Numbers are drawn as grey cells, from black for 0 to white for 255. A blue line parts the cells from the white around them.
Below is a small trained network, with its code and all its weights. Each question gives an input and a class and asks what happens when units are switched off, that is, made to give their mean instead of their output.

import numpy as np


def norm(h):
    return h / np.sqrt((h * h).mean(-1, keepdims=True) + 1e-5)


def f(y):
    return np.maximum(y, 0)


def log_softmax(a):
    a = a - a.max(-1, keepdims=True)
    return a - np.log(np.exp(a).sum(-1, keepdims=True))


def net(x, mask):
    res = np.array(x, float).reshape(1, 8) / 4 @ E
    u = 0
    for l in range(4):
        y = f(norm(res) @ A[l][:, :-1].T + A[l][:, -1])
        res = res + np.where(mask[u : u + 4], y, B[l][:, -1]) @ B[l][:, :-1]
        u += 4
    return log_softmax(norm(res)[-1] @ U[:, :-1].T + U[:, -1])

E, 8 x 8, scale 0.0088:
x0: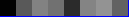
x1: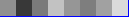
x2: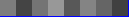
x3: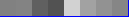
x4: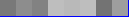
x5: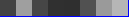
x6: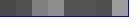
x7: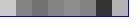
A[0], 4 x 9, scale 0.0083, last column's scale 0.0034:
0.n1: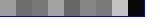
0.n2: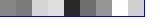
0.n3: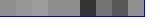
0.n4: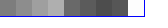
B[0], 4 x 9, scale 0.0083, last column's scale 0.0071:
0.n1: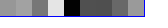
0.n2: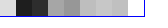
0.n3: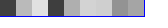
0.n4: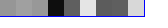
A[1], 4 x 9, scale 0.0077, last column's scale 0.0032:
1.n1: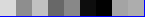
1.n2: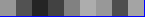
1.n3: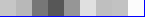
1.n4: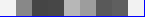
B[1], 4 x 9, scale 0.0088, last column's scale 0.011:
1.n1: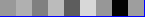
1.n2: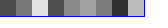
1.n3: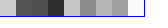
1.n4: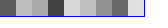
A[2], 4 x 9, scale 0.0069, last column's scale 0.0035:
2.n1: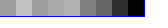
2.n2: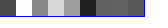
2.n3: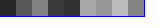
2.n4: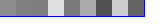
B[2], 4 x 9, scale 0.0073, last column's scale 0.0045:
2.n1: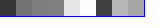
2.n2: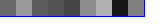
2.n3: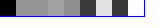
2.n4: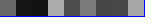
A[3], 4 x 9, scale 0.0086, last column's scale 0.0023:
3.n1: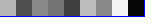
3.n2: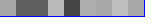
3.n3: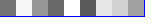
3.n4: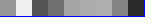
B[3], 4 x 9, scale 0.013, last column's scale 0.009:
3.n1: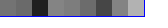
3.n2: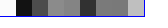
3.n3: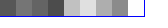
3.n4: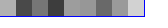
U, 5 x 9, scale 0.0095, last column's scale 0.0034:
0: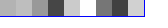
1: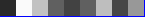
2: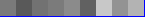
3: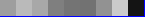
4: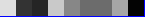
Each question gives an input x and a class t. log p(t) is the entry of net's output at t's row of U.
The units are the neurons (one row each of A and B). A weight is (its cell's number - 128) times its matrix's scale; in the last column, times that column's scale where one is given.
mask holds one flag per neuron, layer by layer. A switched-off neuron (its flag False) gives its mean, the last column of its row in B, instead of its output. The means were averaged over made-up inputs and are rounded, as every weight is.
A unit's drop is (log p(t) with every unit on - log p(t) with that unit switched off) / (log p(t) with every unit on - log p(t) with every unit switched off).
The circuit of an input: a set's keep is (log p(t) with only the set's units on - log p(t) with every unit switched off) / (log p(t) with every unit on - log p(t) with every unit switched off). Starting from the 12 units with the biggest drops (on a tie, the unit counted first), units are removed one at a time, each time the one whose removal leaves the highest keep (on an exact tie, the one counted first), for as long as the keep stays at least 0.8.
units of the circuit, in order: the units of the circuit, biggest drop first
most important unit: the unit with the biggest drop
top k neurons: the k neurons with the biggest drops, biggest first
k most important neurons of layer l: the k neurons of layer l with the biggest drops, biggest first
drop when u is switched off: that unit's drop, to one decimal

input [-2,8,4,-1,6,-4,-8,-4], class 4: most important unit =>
0.n4
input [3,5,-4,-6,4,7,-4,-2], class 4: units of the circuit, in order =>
[0.n2, 3.n2]
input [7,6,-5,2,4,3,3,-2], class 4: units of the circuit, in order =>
[0.n2, 1.n4, 3.n2]
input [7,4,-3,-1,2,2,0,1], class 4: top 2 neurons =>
[0.n2, 1.n4]
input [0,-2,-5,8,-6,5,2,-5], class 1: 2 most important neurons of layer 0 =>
[0.n2, 0.n4]
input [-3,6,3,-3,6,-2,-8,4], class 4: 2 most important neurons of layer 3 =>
[3.n2, 3.n1]
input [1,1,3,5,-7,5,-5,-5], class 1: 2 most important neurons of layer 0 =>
[0.n2, 0.n4]
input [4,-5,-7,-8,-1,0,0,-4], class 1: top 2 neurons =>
[1.n4, 2.n3]
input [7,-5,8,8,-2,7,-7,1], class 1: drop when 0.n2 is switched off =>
0.1
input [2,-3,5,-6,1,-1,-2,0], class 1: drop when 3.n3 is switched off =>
0.2
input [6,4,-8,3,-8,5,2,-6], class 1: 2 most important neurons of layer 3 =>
[3.n2, 3.n4]
